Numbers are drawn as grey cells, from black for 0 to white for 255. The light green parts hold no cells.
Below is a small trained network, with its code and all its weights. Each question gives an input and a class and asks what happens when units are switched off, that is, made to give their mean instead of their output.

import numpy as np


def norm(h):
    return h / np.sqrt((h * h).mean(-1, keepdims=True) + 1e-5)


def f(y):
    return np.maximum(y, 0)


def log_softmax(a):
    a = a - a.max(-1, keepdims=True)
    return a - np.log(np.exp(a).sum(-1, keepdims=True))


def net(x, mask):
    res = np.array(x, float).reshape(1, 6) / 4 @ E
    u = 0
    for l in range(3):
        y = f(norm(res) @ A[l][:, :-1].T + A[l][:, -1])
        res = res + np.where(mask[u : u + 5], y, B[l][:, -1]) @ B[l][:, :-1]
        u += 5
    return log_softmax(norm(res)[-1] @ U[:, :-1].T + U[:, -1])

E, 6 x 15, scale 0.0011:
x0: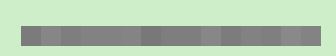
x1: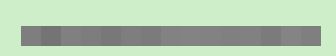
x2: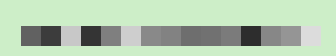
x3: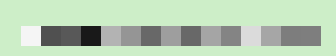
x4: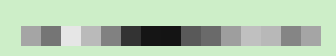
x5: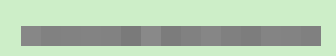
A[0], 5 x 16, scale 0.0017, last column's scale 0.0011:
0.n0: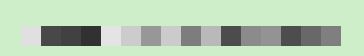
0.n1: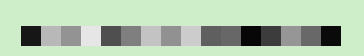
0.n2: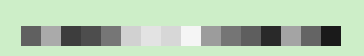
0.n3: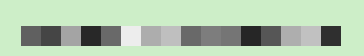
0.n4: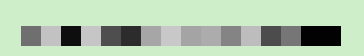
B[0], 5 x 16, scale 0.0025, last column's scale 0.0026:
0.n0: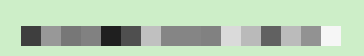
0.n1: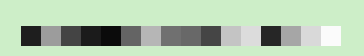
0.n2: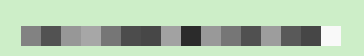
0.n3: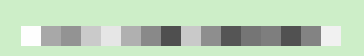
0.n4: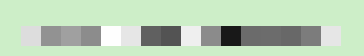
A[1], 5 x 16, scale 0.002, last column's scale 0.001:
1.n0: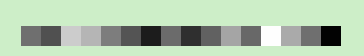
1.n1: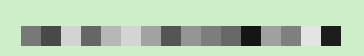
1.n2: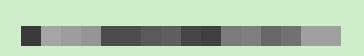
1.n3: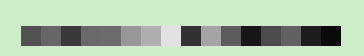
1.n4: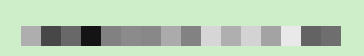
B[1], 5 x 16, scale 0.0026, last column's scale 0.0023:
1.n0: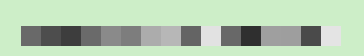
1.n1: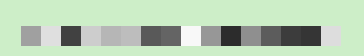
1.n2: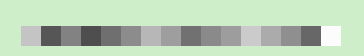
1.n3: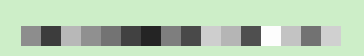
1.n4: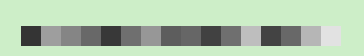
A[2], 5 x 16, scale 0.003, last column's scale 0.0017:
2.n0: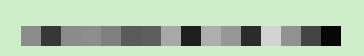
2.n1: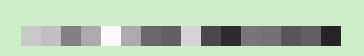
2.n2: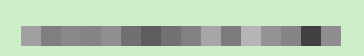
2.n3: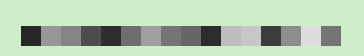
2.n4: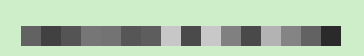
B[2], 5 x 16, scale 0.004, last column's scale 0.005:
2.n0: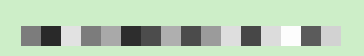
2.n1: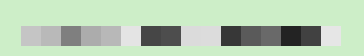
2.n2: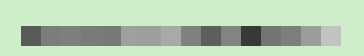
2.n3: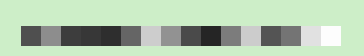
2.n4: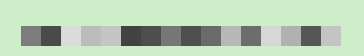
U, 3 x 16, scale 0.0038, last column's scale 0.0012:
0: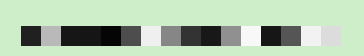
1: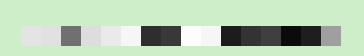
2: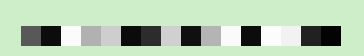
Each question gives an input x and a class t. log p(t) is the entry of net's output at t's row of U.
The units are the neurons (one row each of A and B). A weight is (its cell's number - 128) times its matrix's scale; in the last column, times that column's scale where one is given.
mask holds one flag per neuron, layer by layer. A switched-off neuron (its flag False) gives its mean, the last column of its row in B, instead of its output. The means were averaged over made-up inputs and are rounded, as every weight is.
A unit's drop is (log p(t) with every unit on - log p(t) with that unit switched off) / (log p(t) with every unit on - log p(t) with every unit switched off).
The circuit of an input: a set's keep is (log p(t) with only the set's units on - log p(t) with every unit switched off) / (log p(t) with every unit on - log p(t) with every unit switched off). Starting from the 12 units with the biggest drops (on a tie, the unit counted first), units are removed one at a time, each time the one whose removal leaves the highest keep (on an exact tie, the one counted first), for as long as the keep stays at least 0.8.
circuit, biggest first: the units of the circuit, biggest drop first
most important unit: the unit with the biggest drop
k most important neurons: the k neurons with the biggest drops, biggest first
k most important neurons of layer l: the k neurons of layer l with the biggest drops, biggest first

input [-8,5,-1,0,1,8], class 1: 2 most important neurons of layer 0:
(0.n1 0.n2)
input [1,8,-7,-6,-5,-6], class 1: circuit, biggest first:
(0.n4)
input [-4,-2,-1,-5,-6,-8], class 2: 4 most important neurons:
(0.n2 1.n3 0.n0 1.n4)
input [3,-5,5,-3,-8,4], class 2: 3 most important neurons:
(0.n2 1.n3 0.n4)
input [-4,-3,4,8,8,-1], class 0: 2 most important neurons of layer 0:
(0.n2 0.n3)
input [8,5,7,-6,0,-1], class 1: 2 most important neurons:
(0.n3 1.n1)
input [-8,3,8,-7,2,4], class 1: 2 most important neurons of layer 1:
(1.n1 1.n4)
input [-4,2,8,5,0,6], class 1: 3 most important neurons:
(0.n3 1.n1 0.n1)
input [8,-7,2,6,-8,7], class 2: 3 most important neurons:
(0.n2 1.n3 0.n1)
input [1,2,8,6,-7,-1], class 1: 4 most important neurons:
(0.n3 0.n1 1.n1 2.n3)
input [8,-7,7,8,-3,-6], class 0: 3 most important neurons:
(0.n0 1.n4 0.n4)
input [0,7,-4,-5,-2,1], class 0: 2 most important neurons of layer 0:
(0.n1 0.n3)
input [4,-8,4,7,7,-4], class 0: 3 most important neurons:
(1.n4 0.n2 1.n3)
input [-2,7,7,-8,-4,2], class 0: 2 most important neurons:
(0.n1 0.n4)
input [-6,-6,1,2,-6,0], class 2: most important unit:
0.n2
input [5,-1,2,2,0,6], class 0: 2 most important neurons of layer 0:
(0.n0 0.n4)
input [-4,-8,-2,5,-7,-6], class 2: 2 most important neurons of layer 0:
(0.n2 0.n1)
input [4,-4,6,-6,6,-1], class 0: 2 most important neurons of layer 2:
(2.n1 2.n0)
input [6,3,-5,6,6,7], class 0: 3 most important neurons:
(0.n2 1.n4 1.n3)
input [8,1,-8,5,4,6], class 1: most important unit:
0.n1
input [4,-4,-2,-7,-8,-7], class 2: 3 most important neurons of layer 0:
(0.n2 0.n0 0.n4)
